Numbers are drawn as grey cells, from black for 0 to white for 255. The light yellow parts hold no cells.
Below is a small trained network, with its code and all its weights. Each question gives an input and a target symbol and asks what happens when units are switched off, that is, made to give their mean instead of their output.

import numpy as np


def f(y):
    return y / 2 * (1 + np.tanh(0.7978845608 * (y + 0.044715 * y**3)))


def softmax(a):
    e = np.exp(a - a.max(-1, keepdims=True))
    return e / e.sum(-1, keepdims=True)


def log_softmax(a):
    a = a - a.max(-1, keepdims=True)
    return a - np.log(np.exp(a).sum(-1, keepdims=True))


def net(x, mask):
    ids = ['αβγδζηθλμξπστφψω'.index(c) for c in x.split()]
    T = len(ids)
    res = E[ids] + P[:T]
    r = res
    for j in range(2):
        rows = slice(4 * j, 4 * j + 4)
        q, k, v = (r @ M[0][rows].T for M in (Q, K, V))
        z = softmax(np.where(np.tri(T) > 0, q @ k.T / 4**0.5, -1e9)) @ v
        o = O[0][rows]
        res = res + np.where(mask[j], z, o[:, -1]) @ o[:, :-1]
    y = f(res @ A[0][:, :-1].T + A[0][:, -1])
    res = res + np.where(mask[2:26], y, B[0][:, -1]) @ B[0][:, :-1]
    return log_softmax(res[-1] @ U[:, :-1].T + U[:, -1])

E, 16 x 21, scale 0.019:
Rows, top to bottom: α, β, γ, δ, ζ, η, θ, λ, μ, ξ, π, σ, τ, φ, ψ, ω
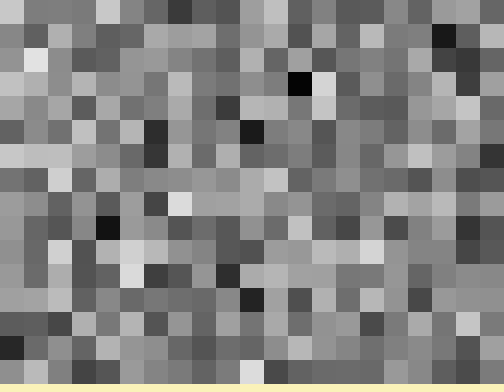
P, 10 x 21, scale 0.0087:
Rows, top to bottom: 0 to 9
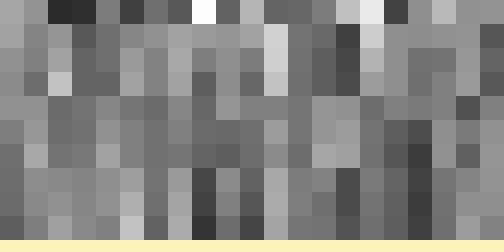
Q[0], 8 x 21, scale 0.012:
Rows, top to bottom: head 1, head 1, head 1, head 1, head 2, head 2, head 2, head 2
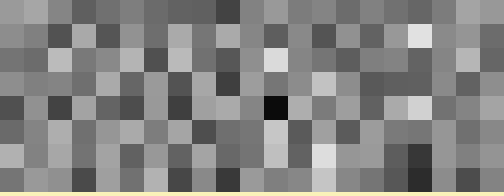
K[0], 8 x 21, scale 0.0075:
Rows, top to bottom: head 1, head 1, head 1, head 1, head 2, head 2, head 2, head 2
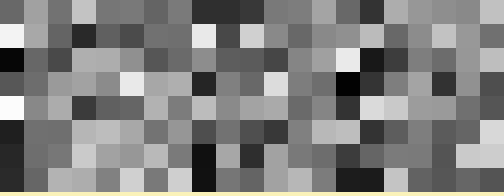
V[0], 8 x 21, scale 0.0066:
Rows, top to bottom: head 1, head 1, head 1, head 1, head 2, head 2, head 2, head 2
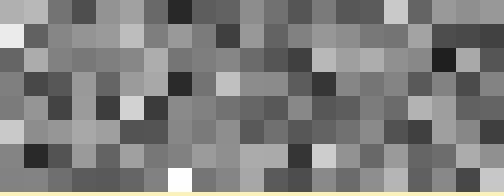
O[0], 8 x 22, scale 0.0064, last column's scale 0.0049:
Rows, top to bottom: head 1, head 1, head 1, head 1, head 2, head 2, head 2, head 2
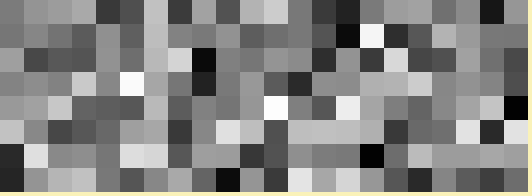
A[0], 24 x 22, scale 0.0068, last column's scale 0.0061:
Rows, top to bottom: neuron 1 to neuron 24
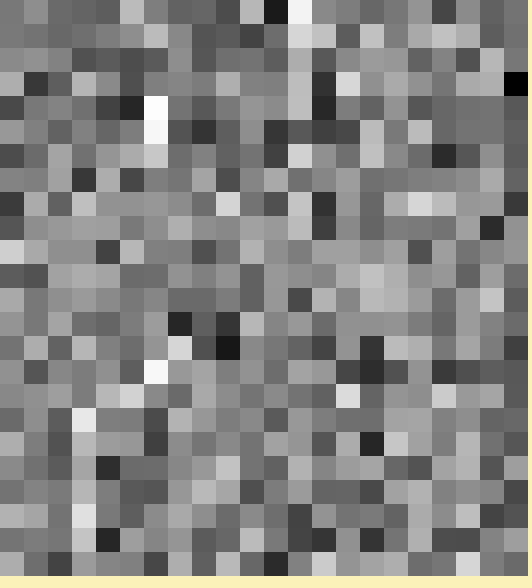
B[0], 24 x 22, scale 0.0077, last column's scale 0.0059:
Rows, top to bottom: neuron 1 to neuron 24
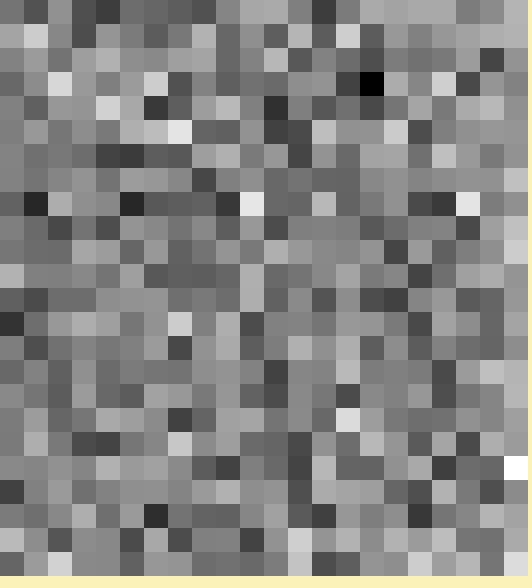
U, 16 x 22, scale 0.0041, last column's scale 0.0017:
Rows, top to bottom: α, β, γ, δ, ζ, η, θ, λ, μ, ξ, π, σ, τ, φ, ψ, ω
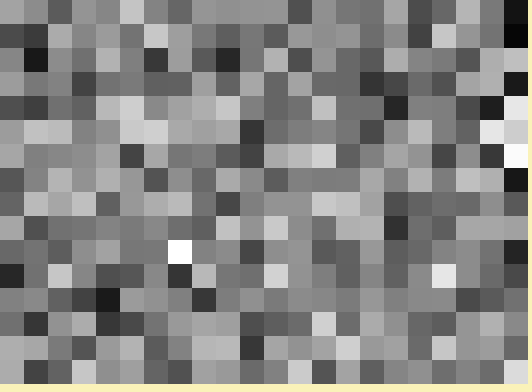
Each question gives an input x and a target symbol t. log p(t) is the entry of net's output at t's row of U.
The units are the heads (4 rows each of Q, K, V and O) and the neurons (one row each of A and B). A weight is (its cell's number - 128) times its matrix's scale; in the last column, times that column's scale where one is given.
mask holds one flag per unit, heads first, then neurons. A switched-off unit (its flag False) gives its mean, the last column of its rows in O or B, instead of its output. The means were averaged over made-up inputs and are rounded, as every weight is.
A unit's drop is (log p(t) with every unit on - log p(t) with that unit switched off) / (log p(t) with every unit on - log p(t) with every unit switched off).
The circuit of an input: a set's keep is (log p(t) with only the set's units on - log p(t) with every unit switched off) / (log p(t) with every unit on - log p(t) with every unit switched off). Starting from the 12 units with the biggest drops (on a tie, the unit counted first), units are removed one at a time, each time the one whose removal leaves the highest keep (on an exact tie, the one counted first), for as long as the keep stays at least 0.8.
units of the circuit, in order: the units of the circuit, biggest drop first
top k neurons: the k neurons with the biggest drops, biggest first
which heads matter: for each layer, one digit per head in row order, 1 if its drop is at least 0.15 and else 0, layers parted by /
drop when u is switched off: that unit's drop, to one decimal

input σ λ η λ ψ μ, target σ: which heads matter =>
11
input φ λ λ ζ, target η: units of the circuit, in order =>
[head 2]
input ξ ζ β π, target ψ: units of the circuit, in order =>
[neuron 2; head 1; neuron 7]
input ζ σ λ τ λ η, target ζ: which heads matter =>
10
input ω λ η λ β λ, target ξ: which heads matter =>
01
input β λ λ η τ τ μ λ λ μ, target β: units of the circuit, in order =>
[head 2; neuron 9; head 1; neuron 15]
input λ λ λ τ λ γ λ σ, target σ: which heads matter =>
10
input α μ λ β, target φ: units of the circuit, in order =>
[neuron 7; head 2; neuron 16]
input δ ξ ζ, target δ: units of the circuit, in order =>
[head 1; neuron 2; neuron 16; neuron 10]
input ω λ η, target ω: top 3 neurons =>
[neuron 5; neuron 15; neuron 23]
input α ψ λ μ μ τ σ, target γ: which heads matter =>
01
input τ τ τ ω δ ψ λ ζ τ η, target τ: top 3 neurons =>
[neuron 19; neuron 1; neuron 10]
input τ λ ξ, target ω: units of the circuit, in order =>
[head 1; neuron 5]
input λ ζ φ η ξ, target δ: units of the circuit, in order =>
[head 1; neuron 5; neuron 2]
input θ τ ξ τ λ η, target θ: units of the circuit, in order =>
[head 2; neuron 20; head 1; neuron 24]
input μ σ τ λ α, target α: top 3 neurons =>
[neuron 6; neuron 22; neuron 24]
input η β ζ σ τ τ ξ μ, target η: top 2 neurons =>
[neuron 4; neuron 19]
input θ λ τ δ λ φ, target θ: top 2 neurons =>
[neuron 20; neuron 24]
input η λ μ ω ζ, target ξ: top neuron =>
[neuron 11]
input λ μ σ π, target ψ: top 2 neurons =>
[neuron 2; neuron 7]
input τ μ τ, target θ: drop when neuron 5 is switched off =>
0.0
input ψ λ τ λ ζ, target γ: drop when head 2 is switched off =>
0.8
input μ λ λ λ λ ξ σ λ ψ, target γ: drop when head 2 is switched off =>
0.7
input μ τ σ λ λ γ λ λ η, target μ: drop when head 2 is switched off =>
0.7
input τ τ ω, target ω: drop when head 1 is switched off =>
0.8
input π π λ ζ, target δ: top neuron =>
[neuron 2]
